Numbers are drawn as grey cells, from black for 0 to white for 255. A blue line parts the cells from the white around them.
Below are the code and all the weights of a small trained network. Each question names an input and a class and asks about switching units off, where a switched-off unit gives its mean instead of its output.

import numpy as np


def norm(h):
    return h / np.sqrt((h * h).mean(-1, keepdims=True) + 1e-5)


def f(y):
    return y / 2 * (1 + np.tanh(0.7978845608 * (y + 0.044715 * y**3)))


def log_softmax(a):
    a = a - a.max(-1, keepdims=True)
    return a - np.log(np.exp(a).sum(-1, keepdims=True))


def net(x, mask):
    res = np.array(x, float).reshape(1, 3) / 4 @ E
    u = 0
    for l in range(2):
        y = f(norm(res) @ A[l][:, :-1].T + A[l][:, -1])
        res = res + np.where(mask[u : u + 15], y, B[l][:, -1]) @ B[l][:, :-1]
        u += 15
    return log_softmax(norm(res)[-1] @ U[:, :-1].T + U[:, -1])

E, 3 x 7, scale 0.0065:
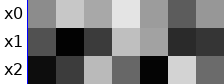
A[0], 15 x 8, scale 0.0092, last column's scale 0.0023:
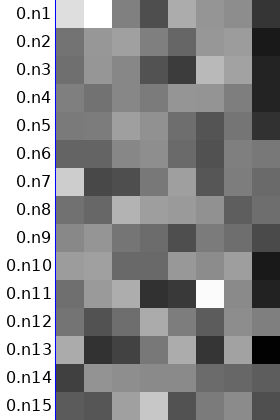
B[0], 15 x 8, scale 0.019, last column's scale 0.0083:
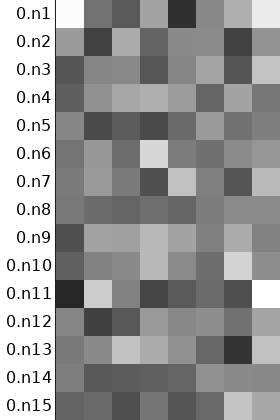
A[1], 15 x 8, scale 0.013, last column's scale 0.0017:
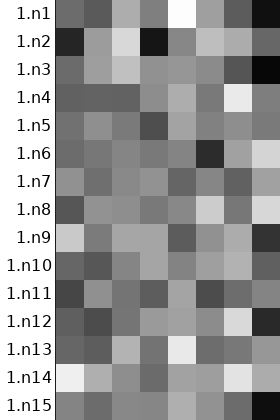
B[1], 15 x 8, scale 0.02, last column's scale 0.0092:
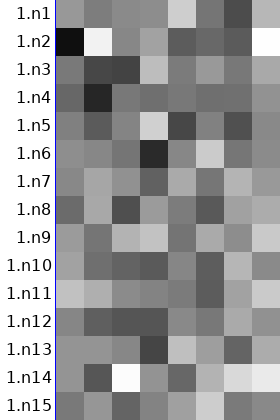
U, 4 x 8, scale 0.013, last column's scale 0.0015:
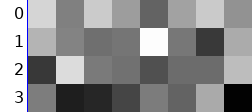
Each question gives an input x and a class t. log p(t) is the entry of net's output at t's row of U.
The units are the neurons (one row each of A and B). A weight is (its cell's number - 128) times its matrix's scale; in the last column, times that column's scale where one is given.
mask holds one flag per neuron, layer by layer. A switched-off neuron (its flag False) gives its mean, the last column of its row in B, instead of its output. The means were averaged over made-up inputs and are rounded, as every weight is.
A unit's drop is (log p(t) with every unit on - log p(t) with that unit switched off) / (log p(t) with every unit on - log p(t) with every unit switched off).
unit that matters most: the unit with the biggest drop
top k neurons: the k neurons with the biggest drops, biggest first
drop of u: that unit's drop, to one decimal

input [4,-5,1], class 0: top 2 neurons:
[0.n1; 1.n2]
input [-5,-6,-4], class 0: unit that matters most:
0.n1
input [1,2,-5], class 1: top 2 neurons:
[0.n13; 0.n7]
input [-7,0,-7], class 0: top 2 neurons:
[0.n1; 0.n11]
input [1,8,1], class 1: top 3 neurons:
[0.n13; 0.n1; 0.n7]
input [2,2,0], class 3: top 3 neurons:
[0.n15; 0.n11; 1.n2]
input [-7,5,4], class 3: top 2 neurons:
[0.n11; 1.n2]
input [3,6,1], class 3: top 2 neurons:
[0.n15; 0.n11]
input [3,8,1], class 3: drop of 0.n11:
0.2
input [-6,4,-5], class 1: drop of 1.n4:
0.0
